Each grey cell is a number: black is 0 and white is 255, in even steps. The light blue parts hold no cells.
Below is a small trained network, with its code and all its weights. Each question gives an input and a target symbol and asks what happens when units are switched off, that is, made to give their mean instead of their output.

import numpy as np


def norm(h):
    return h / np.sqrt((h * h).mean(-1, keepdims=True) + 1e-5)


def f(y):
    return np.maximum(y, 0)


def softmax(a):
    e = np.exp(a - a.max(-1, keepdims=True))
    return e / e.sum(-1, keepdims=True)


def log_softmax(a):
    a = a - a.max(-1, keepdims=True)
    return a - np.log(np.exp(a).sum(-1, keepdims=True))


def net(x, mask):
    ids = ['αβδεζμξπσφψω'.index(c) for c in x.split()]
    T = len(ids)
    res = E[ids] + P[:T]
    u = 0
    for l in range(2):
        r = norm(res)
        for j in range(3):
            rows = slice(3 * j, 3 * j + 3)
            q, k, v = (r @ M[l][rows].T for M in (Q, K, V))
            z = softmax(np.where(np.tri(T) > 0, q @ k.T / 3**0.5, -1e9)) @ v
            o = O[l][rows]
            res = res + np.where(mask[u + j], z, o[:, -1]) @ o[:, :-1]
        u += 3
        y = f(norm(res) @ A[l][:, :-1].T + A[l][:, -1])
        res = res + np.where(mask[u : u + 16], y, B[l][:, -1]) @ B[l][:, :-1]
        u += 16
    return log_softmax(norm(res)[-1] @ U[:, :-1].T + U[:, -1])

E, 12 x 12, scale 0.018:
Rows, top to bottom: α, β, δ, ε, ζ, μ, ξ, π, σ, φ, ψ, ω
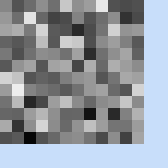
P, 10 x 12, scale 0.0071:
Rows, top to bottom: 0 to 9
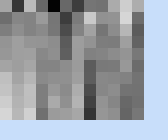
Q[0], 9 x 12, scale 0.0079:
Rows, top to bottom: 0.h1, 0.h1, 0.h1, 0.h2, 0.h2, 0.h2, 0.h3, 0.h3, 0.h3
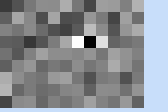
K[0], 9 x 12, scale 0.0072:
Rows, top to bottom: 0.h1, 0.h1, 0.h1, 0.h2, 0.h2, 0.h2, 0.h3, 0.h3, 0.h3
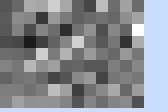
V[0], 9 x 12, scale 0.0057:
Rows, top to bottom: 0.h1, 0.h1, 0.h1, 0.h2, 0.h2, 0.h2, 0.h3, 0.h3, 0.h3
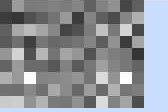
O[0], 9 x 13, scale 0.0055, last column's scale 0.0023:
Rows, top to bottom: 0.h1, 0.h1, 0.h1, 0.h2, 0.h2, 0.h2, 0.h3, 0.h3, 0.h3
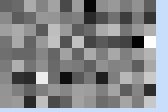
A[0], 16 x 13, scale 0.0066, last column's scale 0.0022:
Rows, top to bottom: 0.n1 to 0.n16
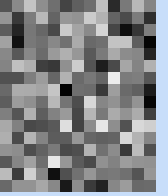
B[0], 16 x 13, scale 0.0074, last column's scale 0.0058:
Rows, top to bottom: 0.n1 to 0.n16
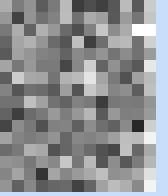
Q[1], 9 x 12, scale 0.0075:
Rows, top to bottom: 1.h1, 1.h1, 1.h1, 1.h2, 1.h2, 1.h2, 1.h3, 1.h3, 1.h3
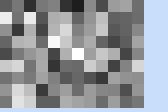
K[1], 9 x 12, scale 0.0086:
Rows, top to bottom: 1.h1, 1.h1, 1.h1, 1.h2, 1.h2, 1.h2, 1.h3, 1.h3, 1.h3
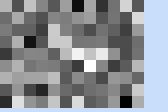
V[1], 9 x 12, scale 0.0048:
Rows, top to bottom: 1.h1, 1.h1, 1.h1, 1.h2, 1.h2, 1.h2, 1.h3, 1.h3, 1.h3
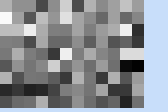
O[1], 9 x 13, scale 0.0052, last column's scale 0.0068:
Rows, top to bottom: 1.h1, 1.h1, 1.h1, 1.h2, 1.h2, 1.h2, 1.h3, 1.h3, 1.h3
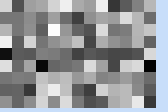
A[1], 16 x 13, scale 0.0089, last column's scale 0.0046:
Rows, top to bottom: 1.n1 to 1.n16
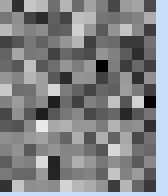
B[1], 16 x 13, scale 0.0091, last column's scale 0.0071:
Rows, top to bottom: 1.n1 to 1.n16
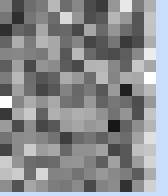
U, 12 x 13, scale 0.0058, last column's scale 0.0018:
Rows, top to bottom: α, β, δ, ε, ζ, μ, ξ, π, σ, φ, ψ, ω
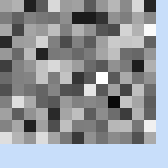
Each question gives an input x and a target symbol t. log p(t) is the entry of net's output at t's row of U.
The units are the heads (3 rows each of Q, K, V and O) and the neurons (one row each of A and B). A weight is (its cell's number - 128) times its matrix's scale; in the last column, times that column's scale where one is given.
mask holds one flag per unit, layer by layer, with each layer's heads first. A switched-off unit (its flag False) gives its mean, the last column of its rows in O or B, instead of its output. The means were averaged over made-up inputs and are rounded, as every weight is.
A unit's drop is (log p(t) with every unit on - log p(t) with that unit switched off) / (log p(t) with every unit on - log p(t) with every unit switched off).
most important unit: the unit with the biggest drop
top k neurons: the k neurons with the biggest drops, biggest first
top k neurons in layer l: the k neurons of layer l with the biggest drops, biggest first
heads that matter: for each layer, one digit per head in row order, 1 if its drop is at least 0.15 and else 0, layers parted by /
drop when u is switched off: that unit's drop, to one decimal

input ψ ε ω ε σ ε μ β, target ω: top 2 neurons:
1.n9; 1.n15
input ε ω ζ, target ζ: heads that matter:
011 / 010
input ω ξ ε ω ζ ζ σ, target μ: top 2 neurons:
0.n3; 1.n7
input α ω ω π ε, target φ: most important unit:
0.h3
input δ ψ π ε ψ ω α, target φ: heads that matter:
010 / 110
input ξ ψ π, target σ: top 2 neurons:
1.n7; 0.n1
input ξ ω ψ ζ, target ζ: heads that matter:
010 / 010
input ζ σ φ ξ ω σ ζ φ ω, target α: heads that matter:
011 / 011
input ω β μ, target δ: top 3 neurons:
0.n7; 1.n1; 1.n11
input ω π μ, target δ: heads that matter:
110 / 011
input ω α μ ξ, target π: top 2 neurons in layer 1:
1.n8; 1.n3
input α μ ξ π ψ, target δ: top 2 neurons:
1.n1; 0.n3
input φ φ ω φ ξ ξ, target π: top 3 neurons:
0.n6; 1.n8; 0.n3
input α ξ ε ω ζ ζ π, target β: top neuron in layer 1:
1.n8
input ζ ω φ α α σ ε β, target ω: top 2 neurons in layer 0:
0.n3; 0.n11
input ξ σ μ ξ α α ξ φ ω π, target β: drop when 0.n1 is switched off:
0.3
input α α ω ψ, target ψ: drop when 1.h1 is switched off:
0.9
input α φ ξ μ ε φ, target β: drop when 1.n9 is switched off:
0.0
